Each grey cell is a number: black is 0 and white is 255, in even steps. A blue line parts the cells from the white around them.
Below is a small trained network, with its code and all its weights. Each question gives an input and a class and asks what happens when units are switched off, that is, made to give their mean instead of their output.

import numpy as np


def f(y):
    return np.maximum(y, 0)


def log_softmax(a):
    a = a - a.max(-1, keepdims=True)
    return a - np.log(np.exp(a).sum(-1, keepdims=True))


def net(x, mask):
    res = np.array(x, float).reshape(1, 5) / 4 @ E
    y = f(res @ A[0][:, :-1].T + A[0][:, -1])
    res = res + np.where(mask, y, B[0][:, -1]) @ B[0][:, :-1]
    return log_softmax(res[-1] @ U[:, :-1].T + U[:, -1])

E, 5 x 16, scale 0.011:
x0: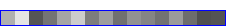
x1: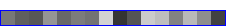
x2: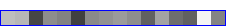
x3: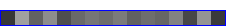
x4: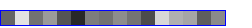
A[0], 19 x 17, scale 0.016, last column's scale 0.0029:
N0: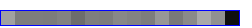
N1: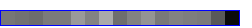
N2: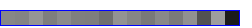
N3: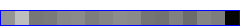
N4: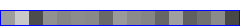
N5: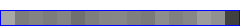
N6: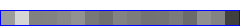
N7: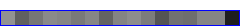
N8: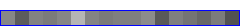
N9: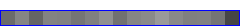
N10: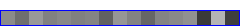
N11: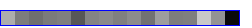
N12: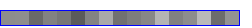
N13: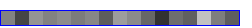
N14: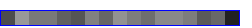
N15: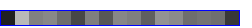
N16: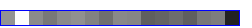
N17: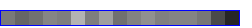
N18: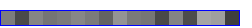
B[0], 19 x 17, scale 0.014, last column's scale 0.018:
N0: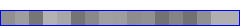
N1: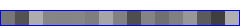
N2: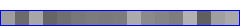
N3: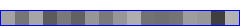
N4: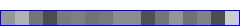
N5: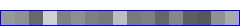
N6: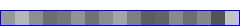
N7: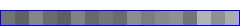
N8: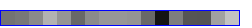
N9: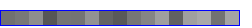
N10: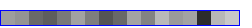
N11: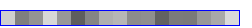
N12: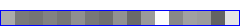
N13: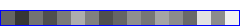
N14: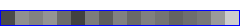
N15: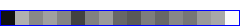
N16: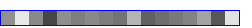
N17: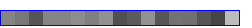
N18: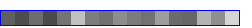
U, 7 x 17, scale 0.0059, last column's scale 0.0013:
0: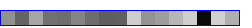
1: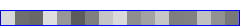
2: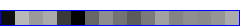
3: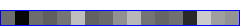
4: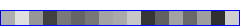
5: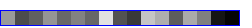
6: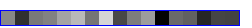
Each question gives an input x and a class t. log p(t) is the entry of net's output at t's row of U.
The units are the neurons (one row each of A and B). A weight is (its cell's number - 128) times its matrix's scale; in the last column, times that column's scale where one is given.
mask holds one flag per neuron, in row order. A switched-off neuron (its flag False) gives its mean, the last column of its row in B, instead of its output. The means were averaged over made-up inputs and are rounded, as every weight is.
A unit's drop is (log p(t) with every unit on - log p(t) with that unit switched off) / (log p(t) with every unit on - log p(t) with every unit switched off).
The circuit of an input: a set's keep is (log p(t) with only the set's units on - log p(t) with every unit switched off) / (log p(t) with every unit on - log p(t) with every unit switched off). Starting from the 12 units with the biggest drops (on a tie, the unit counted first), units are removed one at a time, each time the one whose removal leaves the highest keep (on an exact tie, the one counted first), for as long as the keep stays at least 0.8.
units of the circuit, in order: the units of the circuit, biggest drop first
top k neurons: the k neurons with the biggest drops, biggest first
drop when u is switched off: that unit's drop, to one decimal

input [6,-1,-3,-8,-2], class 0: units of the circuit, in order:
(N10)
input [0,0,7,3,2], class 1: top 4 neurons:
(N11 N12 N0 N5)
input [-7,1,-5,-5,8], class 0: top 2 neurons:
(N10 N2)
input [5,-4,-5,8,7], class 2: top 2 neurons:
(N15 N14)
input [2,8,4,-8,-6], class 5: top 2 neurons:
(N17 N1)
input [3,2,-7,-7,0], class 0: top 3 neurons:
(N10 N2 N6)
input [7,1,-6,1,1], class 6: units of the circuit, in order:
(N17 N12)
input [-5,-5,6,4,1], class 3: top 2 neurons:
(N13 N18)
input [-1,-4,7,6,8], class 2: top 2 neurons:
(N15 N14)
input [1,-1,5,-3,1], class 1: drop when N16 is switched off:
-0.1
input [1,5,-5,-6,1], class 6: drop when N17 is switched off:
0.2
